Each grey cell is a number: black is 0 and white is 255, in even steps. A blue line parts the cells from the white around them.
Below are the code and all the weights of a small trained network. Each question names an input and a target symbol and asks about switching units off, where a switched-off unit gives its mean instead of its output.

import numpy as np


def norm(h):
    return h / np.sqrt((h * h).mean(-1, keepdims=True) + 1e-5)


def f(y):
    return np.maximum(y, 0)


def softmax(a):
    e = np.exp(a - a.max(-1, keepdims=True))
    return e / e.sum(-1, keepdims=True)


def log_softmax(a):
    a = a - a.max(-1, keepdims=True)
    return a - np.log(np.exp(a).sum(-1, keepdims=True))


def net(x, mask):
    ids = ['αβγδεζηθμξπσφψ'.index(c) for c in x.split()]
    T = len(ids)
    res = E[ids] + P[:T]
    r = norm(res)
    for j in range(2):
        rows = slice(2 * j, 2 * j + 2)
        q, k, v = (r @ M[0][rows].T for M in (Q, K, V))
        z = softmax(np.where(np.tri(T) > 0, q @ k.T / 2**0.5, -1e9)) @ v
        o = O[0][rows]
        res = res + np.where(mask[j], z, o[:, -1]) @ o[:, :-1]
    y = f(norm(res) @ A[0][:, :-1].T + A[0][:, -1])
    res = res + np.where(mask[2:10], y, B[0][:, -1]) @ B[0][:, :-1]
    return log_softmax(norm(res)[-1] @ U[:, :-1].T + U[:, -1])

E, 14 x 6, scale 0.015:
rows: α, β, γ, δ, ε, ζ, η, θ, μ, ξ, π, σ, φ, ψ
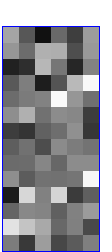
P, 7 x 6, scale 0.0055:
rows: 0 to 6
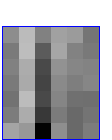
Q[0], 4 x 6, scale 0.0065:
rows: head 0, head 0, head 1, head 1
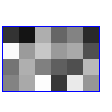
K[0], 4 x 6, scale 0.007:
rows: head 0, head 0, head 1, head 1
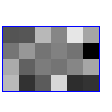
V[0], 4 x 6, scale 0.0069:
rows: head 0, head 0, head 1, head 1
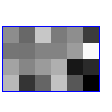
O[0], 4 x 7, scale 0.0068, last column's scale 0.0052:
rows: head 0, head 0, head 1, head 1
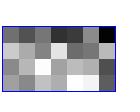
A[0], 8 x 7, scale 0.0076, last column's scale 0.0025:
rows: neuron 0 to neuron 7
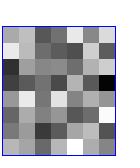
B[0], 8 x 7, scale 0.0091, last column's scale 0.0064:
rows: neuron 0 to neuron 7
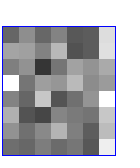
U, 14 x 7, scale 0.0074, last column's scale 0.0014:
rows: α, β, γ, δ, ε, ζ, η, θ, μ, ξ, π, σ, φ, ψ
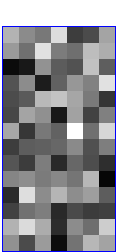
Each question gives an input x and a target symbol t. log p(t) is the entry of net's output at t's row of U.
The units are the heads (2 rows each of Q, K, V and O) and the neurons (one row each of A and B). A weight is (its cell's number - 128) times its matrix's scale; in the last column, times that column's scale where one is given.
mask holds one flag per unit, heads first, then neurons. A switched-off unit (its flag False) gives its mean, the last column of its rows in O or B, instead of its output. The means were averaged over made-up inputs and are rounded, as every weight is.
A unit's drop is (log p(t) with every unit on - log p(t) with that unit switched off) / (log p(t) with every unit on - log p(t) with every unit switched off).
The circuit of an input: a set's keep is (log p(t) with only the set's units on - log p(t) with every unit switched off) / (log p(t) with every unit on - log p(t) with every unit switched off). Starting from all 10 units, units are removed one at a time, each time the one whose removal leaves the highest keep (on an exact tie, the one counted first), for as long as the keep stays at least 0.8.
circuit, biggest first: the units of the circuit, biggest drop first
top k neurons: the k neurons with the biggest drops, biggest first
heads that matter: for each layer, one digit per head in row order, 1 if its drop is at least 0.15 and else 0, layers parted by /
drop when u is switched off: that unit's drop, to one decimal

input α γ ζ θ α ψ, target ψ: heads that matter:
11
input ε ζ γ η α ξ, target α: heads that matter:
00
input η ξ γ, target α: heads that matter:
10
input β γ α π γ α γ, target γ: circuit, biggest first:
(head 1; neuron 1; neuron 2)
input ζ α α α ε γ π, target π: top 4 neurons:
(neuron 2; neuron 4; neuron 1; neuron 6)
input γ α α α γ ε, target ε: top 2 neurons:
(neuron 4; neuron 1)
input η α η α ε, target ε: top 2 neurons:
(neuron 4; neuron 7)
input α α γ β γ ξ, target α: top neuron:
(neuron 1)
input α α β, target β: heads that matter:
01
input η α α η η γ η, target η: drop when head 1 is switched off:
0.4
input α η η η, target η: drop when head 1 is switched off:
0.3
